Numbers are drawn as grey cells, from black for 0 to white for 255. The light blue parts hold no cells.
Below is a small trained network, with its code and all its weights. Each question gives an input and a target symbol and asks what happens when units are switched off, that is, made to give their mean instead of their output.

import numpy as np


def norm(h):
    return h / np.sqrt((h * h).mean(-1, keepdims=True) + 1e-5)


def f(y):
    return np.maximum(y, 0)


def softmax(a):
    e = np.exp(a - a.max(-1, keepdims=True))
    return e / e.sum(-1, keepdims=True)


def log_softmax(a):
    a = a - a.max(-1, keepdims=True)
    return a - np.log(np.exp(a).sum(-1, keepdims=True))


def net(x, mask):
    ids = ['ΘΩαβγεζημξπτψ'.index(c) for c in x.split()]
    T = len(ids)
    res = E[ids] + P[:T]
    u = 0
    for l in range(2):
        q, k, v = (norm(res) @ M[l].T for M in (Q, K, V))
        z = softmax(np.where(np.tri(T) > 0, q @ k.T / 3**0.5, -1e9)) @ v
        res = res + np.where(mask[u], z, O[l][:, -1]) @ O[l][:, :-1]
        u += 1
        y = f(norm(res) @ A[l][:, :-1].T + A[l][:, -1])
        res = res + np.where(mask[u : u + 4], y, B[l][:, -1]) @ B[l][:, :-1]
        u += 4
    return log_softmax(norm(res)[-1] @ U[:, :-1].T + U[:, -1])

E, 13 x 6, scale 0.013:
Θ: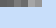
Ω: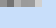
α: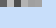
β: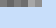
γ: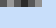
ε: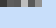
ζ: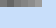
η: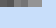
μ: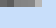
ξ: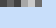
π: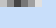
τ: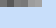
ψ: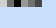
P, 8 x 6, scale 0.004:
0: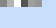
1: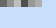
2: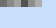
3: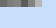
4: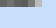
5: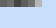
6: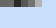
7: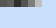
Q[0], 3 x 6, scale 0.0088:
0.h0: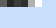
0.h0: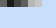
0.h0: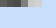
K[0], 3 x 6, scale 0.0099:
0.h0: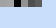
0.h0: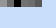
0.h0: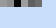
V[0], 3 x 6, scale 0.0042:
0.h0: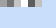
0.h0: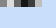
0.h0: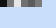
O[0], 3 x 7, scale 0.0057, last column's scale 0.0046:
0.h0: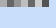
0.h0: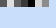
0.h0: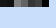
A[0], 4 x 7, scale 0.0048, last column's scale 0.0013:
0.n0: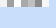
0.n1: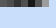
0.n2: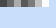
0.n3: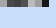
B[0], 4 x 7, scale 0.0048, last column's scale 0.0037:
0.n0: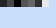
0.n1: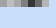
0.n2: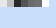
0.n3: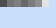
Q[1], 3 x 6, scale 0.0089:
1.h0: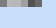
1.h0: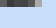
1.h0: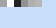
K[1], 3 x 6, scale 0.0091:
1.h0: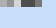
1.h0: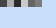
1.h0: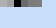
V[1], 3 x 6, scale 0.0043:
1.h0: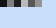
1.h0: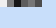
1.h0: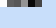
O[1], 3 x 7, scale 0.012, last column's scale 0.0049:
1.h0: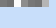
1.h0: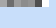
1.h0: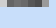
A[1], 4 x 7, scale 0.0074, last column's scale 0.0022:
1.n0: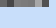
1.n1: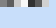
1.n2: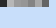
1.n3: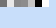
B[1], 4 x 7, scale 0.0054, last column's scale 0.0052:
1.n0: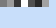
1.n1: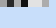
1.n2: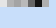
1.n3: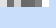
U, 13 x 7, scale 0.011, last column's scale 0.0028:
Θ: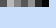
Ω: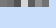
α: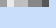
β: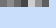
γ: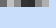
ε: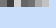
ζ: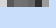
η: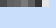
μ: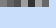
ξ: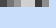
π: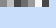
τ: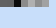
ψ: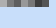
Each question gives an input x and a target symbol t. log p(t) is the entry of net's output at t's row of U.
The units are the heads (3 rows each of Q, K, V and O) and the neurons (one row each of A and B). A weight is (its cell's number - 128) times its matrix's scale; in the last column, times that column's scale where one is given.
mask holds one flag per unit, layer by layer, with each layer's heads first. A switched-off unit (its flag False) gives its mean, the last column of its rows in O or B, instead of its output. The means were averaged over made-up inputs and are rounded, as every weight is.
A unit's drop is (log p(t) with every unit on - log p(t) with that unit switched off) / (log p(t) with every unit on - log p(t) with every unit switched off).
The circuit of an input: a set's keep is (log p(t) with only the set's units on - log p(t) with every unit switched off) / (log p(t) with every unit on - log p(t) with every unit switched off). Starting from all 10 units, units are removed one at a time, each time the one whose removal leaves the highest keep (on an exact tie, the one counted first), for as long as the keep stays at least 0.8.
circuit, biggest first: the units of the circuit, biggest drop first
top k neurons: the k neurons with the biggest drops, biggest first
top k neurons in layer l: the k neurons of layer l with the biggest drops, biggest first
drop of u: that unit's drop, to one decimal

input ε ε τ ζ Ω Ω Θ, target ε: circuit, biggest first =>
(1.h0)
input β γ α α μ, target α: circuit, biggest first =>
(1.h0 1.n2)
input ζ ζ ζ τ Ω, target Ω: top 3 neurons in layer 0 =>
(0.n0 0.n1 0.n2)
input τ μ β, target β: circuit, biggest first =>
(1.h0 0.n0)
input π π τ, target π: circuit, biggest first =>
(0.h0 1.h0)
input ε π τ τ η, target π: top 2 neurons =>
(0.n2 1.n3)
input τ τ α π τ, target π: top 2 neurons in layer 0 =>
(0.n0 0.n2)
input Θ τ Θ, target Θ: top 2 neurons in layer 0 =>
(0.n2 0.n0)
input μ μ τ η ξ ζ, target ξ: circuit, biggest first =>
(0.h0 1.h0)
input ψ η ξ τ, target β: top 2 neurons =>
(0.n0 1.n2)
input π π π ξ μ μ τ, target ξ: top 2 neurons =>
(1.n2 1.n3)
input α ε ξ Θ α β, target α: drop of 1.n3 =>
0.0
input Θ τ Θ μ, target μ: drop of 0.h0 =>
1.3
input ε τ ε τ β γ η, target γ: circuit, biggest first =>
(0.h0)
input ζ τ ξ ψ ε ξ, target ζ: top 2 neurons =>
(1.n3 0.n0)
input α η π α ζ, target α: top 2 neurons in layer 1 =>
(1.n2 1.n1)
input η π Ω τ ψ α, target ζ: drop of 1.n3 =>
0.2
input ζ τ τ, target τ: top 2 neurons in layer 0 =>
(0.n2 0.n0)
